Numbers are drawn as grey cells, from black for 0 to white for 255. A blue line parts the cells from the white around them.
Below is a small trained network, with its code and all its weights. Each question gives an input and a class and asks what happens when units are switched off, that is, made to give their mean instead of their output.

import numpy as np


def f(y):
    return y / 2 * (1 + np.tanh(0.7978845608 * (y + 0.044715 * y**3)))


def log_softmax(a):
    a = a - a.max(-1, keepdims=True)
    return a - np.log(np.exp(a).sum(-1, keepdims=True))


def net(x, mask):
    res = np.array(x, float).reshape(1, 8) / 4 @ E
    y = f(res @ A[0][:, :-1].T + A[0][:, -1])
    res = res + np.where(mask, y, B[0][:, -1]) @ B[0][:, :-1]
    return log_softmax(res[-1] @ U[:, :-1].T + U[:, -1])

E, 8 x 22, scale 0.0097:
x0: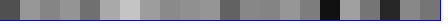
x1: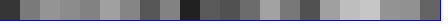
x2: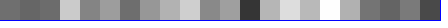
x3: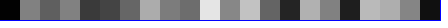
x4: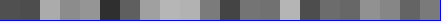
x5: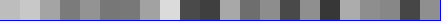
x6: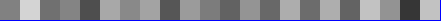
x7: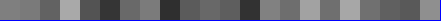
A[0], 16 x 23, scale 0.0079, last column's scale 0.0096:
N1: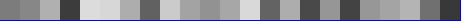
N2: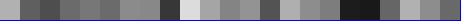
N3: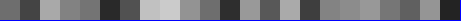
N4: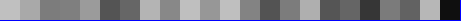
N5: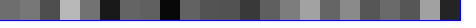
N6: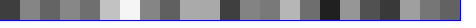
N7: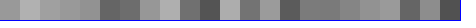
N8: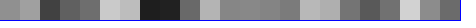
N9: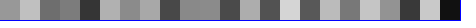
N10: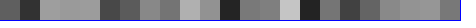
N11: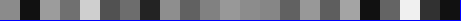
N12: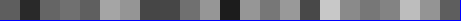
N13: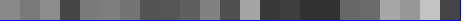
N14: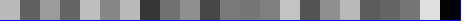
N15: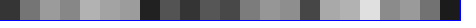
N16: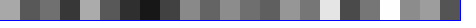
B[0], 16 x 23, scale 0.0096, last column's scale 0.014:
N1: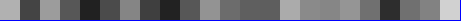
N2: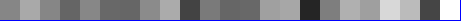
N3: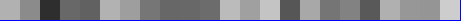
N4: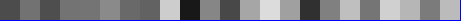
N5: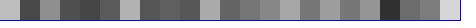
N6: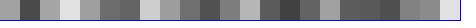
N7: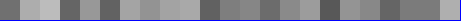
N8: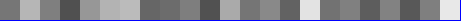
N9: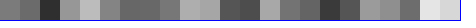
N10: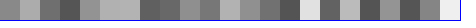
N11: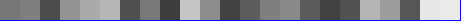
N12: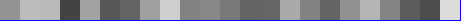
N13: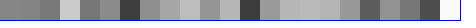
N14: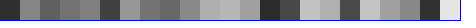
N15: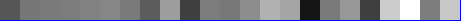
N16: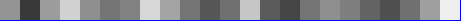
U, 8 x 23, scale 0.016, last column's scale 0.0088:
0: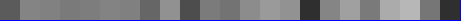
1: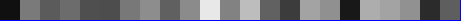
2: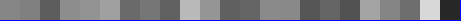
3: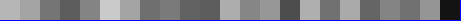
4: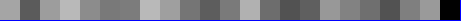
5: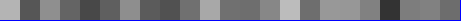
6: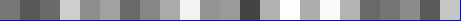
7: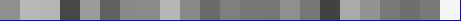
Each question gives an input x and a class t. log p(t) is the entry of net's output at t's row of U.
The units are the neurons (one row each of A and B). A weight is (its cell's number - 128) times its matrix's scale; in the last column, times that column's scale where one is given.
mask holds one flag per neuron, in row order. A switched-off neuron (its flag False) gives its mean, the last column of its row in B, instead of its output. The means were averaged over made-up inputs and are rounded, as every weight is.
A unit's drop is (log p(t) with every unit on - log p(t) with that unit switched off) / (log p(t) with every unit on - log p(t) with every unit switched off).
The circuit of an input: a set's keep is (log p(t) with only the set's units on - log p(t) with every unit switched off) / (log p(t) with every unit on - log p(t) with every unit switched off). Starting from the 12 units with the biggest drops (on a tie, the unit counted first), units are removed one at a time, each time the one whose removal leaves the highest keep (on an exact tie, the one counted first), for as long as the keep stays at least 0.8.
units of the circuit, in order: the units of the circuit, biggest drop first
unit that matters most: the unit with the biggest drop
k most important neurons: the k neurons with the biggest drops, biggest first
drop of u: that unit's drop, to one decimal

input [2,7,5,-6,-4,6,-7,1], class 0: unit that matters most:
N15
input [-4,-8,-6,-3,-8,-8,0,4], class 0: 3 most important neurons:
N2; N4; N10
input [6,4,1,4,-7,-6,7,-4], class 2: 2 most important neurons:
N9; N10
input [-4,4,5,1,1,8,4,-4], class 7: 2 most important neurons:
N13; N7
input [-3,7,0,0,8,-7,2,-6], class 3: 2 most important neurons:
N10; N3
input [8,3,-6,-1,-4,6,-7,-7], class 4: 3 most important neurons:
N6; N9; N5
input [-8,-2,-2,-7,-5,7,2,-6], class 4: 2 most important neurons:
N16; N7
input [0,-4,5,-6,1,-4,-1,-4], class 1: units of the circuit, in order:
N14; N13
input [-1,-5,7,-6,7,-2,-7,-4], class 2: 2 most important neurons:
N11; N13
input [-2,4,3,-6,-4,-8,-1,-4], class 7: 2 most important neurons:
N12; N8
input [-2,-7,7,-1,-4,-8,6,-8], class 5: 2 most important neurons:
N1; N13
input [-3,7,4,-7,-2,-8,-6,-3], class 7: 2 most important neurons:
N12; N8
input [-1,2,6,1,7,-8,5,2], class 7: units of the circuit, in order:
N12; N13
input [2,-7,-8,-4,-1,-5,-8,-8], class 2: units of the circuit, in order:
N11
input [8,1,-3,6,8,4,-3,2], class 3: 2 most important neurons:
N3; N14
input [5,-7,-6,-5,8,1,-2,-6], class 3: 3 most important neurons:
N10; N3; N15
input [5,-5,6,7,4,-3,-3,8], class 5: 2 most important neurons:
N5; N14
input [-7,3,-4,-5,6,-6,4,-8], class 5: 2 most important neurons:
N1; N6
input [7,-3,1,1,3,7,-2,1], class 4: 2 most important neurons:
N6; N12
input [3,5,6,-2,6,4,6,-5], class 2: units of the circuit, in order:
N13; N9
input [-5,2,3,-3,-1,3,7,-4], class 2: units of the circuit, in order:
N9
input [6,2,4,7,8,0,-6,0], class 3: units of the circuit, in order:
N10; N3
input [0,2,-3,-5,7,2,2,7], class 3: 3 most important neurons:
N3; N10; N1
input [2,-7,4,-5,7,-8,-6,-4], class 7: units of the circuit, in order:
N10; N2
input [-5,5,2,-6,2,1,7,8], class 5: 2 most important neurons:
N5; N11
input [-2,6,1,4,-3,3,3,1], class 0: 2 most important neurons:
N14; N15
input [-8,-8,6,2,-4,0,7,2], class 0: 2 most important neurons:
N4; N2
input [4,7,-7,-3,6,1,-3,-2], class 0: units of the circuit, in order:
N15
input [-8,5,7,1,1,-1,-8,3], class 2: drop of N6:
0.1
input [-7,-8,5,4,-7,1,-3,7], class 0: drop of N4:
0.4
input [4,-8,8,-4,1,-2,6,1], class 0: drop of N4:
0.3
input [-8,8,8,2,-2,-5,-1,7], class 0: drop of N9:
0.0
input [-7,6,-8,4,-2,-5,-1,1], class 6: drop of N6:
0.1
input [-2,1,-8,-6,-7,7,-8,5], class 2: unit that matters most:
N11
